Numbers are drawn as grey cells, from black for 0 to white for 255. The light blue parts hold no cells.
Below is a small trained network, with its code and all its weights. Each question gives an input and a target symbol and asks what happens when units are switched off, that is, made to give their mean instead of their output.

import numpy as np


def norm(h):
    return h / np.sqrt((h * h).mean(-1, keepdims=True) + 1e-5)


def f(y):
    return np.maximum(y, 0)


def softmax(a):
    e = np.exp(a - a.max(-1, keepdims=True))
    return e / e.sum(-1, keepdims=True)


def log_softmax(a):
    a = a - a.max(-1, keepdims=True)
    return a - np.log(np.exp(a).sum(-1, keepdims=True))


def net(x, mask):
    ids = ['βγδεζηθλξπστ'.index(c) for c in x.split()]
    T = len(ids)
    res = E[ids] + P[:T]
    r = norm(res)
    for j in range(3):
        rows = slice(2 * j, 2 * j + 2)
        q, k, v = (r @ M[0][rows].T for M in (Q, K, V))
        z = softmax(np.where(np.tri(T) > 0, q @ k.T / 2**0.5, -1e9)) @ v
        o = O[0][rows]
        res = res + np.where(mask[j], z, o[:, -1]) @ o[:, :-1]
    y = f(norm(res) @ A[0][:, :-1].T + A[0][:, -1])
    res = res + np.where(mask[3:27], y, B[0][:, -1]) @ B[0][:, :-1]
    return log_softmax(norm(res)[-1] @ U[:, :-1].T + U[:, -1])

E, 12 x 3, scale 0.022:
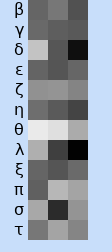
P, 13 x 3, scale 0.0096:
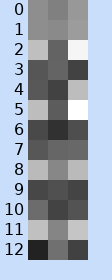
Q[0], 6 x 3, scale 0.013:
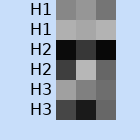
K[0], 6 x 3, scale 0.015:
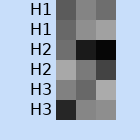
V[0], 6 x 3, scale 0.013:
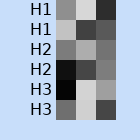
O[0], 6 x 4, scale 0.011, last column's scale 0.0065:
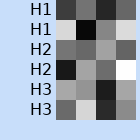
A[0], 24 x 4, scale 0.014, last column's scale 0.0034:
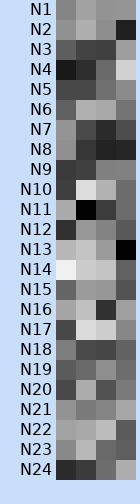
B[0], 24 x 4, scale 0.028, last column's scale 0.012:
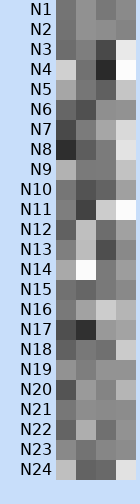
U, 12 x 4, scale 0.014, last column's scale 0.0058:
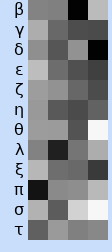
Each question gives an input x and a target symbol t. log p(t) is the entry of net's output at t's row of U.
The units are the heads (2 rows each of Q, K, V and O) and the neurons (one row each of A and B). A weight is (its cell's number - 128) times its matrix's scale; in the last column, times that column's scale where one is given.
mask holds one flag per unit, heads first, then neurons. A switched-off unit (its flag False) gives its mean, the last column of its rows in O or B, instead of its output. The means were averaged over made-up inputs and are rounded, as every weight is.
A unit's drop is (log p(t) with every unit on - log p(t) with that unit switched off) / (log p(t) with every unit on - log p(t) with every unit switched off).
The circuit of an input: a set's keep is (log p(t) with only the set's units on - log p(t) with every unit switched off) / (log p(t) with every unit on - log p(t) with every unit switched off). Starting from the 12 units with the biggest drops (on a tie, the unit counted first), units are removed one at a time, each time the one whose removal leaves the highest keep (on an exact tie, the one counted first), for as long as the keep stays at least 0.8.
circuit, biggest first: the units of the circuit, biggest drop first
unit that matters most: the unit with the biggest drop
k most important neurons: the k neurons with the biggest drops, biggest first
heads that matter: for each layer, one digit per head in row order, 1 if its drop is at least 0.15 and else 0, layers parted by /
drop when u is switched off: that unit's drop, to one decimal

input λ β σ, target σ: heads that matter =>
000
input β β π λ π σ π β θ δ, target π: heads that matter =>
001
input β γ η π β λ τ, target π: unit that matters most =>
H3
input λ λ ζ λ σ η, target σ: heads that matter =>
001
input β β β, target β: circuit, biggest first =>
[H2, H3, N11]
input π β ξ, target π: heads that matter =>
101
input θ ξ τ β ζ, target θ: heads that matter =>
110
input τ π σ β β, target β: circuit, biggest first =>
[H2, N11, H1]
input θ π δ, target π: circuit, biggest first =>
[N4, N24]
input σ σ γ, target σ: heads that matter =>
100
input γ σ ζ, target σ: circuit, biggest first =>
[H3, N3]
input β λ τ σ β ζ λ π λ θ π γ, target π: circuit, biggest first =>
[H3, N4, N16]
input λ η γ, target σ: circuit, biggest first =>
[H3, N3]
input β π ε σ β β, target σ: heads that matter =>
101
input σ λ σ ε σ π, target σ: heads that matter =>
011
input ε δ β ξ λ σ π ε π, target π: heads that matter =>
101
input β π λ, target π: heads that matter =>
001
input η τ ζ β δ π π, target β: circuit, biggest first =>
[N11]
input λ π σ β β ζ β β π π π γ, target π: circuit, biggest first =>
[H3, N16, N4]
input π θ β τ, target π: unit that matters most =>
N4
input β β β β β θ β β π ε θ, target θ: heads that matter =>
010
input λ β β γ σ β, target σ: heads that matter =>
100
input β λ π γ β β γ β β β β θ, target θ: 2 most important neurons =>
[N14, N11]
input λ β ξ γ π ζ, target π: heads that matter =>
101
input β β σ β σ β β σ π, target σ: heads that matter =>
011
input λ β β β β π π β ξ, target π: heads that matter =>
001
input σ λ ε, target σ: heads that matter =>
100
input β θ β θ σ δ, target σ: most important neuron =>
[N4]
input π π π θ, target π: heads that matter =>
100
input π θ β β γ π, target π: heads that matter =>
100
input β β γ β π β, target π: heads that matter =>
101
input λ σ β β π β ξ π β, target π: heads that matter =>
001
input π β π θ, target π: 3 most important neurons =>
[N4, N17, N24]
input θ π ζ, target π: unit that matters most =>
H1
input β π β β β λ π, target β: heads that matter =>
001
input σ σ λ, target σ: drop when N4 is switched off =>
0.1
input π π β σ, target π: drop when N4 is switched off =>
0.2
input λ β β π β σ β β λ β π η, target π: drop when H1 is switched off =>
-0.1
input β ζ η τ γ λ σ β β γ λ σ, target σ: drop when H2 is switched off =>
0.2
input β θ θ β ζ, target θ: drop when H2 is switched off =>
1.1
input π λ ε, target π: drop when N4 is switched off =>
0.2
